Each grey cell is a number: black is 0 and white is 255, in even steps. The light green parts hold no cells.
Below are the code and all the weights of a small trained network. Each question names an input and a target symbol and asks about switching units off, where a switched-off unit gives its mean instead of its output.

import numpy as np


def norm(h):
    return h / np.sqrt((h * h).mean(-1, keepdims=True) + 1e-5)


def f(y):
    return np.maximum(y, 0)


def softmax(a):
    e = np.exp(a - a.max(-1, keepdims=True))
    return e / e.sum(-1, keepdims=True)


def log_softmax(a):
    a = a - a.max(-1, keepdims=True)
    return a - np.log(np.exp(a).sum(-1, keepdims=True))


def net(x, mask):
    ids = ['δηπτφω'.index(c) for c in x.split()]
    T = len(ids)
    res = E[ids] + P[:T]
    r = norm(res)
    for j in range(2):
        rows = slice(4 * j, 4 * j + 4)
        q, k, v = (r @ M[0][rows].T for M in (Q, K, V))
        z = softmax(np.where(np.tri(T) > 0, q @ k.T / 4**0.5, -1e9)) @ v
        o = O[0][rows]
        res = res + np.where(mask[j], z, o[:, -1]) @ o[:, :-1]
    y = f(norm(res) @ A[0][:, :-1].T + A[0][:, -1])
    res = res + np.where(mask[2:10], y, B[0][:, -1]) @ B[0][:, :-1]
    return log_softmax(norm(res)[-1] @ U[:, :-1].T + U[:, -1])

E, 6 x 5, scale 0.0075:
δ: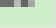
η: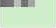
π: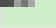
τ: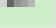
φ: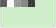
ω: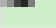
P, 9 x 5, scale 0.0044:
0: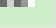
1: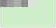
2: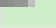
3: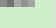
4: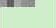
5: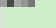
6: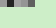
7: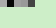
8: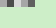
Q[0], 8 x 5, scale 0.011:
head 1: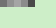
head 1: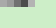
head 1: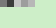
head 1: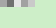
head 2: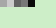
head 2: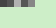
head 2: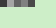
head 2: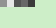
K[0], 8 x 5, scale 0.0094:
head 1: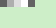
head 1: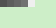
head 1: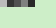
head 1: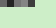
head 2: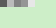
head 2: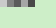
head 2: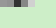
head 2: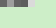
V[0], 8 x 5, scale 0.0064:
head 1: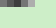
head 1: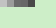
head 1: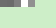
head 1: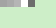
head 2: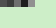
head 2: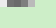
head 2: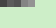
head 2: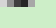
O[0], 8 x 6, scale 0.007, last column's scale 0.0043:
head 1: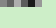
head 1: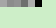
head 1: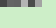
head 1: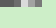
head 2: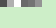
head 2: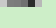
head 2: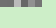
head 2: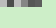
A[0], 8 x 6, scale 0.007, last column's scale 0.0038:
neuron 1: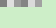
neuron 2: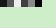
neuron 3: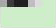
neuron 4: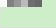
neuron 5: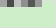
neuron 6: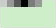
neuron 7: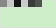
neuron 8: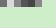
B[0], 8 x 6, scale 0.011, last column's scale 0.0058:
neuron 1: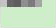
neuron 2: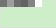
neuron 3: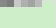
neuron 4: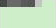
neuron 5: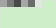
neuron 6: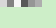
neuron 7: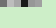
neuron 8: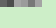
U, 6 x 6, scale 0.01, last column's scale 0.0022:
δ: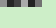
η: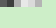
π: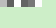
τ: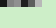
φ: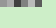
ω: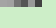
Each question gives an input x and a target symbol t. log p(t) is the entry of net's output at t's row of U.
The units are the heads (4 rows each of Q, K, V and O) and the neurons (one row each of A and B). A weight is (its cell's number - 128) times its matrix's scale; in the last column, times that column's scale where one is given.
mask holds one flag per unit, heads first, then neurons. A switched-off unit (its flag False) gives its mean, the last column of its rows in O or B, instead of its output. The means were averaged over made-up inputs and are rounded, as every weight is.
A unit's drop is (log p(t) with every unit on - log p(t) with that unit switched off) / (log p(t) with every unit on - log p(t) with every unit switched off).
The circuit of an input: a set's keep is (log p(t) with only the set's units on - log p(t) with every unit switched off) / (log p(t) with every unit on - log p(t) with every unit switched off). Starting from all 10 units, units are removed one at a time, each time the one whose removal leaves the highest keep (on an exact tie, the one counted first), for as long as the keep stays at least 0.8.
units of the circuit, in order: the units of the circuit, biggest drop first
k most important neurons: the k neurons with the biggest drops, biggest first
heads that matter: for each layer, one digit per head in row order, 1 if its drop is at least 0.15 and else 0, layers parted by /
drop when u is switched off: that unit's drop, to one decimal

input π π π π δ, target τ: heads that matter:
01
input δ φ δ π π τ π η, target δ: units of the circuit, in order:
neuron 5
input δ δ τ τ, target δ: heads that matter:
10
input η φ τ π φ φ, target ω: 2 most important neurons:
neuron 7; neuron 1
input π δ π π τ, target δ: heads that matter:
00
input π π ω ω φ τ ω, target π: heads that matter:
00
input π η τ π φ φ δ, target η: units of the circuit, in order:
head 2; neuron 3
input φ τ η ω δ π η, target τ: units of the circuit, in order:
head 2; neuron 2
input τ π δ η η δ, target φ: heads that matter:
10
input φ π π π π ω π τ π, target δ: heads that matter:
00
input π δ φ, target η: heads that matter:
11
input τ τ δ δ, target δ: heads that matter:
01
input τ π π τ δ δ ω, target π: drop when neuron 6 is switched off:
0.2
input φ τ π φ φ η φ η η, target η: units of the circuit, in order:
head 2
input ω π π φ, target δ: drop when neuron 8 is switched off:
-0.1
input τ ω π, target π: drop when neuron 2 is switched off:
0.0
